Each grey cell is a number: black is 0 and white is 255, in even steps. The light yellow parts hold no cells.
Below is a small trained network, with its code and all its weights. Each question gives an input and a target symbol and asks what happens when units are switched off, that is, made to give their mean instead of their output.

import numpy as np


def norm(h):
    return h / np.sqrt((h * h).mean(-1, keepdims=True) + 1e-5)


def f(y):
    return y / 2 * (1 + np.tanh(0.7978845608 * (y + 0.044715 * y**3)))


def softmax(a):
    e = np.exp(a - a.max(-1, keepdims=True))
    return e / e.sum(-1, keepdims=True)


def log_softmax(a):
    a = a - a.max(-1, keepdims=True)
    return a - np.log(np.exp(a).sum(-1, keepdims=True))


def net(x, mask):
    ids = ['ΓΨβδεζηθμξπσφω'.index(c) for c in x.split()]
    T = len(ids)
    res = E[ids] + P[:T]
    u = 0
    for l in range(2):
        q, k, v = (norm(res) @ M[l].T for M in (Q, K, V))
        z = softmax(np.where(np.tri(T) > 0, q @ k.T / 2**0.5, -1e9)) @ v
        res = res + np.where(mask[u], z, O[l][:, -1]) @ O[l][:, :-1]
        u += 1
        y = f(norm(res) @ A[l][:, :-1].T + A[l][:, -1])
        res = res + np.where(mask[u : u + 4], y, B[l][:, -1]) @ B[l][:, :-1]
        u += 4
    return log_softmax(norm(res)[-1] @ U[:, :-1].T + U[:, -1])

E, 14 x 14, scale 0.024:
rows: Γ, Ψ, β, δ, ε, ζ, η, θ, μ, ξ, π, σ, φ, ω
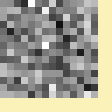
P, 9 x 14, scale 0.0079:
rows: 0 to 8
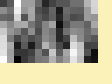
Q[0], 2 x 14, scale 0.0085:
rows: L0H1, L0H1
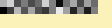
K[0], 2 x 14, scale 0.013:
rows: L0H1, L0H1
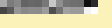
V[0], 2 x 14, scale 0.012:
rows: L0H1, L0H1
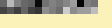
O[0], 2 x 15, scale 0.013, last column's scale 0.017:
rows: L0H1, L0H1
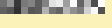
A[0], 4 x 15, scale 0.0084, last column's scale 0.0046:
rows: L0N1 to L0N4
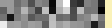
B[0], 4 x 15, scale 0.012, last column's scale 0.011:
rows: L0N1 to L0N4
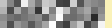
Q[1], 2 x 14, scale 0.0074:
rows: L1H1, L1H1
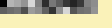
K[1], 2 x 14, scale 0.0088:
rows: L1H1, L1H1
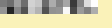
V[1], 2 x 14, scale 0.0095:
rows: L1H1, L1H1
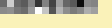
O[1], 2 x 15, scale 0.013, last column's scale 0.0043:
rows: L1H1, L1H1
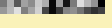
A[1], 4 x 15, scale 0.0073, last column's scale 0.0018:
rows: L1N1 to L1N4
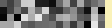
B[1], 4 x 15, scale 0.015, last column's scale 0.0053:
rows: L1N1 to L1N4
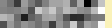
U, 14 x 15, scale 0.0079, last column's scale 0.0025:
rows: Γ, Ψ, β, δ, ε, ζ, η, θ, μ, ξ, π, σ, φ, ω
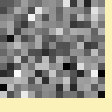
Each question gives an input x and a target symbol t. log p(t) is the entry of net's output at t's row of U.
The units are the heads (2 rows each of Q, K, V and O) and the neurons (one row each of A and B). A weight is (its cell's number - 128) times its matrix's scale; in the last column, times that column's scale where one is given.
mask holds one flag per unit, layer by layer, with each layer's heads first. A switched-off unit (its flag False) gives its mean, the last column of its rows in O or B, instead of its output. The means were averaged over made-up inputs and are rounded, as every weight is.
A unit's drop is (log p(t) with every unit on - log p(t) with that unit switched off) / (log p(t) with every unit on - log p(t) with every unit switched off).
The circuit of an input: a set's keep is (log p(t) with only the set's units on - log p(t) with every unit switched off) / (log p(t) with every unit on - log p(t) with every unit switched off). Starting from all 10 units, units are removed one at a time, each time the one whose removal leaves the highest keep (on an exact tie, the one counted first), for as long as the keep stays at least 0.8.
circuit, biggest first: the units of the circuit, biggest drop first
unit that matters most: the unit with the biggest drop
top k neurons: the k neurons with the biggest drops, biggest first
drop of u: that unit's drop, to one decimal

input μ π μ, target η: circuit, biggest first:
[L0H1]
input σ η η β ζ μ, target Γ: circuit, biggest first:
[L0H1, L1N1, L0N4]
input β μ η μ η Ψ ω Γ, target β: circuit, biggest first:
[L0H1, L0N4]
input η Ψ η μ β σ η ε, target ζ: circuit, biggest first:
[L0H1, L0N4, L1H1]
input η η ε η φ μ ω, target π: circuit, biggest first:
[L1H1, L0H1]
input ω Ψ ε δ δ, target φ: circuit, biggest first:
[L0H1, L0N4]
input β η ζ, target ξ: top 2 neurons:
[L0N4, L0N3]
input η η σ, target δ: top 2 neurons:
[L0N4, L1N3]
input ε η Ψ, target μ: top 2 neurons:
[L0N4, L0N2]
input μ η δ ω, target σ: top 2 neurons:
[L0N4, L0N3]
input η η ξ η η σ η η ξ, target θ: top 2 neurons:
[L0N4, L1N4]
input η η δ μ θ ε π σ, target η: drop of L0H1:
1.1
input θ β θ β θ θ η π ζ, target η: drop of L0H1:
1.2
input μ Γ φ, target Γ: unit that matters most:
L1N1
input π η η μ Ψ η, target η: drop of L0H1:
0.9
